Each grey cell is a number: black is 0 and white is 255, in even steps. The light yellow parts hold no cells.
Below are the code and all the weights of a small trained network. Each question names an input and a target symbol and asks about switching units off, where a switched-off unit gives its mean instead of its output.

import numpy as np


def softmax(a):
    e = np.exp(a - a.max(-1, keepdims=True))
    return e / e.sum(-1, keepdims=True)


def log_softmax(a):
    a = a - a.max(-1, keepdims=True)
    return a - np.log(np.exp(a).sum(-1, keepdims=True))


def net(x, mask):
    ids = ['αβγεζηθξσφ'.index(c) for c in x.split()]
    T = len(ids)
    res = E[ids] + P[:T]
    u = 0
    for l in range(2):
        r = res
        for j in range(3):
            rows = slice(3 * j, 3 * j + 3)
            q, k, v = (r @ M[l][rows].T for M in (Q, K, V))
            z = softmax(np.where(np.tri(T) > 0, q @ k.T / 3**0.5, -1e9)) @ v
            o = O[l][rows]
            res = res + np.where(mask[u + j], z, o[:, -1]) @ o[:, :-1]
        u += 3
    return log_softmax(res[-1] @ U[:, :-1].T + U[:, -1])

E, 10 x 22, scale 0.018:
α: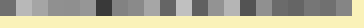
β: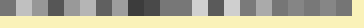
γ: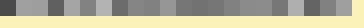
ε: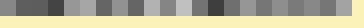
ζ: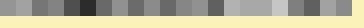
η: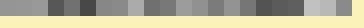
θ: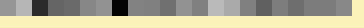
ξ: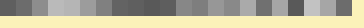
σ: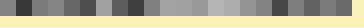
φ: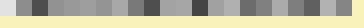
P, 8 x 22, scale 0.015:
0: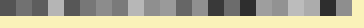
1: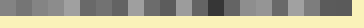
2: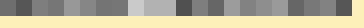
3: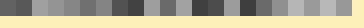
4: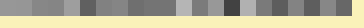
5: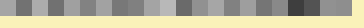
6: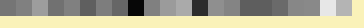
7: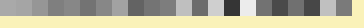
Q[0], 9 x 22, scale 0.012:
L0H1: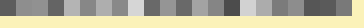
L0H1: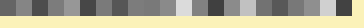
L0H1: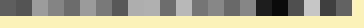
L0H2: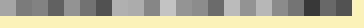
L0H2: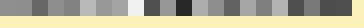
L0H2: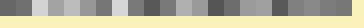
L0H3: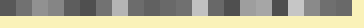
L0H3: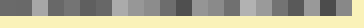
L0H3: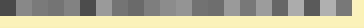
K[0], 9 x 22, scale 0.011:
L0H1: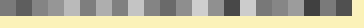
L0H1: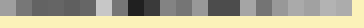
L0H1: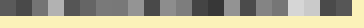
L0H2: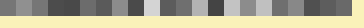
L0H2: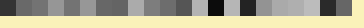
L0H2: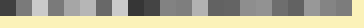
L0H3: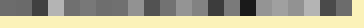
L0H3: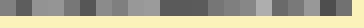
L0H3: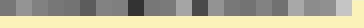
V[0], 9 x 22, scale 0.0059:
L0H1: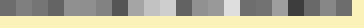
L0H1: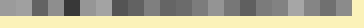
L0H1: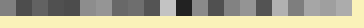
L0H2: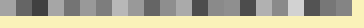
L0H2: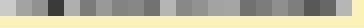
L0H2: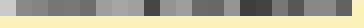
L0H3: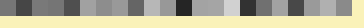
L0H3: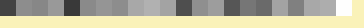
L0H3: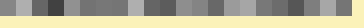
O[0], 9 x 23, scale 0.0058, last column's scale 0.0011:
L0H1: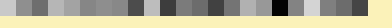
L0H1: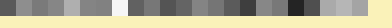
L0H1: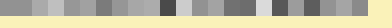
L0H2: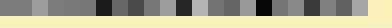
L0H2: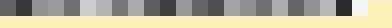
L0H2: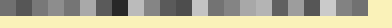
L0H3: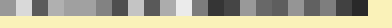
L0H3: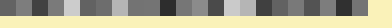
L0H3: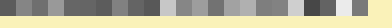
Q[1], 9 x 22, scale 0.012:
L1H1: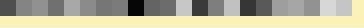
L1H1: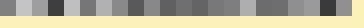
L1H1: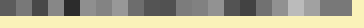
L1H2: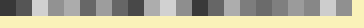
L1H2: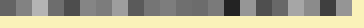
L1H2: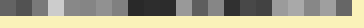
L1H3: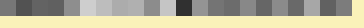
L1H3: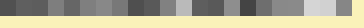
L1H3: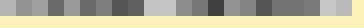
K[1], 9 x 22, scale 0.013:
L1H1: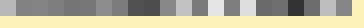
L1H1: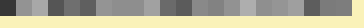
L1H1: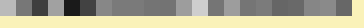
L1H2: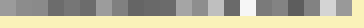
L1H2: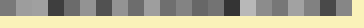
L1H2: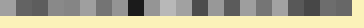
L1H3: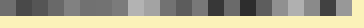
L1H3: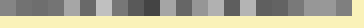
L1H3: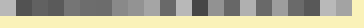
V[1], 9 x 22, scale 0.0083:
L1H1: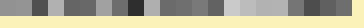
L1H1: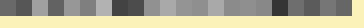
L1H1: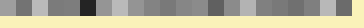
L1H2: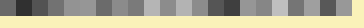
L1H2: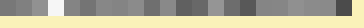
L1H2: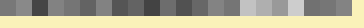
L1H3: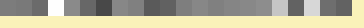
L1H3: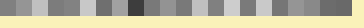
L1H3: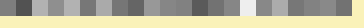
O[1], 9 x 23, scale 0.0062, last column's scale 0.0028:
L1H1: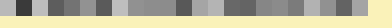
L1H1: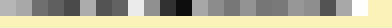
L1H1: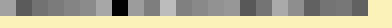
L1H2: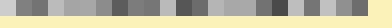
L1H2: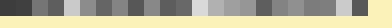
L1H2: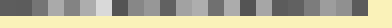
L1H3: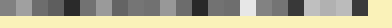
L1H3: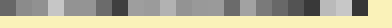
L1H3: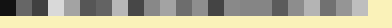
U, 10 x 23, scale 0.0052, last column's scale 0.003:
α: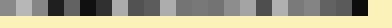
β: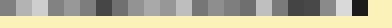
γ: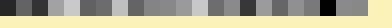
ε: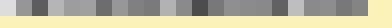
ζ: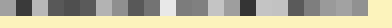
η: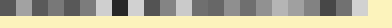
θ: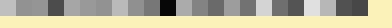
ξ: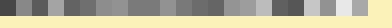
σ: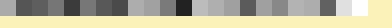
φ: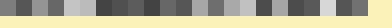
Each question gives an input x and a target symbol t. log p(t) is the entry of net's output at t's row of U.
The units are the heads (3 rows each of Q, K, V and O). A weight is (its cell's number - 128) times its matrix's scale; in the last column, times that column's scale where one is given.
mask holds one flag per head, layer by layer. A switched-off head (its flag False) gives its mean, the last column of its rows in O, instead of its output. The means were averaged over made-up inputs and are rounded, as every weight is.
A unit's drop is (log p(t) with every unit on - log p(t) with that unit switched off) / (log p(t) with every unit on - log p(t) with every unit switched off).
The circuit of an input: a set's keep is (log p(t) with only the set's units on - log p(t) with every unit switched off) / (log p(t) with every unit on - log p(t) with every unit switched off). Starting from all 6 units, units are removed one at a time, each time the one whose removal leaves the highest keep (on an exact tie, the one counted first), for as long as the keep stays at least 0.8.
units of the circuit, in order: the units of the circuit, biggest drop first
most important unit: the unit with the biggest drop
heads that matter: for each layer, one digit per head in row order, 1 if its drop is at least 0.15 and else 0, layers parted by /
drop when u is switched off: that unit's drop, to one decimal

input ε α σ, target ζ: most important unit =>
L0H3
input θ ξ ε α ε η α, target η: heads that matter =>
010 / 100
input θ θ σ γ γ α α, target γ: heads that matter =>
000 / 001
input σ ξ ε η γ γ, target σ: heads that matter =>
001 / 100
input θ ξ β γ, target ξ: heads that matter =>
000 / 001
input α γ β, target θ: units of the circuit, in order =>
(L0H1; L0H2)
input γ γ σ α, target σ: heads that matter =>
000 / 100
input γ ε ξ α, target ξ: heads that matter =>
000 / 001
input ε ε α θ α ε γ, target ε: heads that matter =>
000 / 010
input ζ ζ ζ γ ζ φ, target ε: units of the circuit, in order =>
(L0H1; L0H3)
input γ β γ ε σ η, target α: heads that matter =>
000 / 010
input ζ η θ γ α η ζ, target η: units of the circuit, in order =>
(L1H1; L0H2)
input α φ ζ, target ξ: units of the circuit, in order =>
(L1H3; L0H1)
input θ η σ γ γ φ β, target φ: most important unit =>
L0H2
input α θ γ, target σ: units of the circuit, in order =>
(L1H1; L0H1; L0H3)
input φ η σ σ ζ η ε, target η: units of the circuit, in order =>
(L1H1; L0H2)
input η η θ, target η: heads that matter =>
000 / 100
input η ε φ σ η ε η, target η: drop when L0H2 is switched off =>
0.1
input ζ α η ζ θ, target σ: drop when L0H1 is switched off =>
0.0
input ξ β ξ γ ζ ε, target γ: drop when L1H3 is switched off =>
1.0
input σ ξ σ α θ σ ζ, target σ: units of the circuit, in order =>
(L1H1)
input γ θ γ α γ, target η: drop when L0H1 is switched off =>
0.4
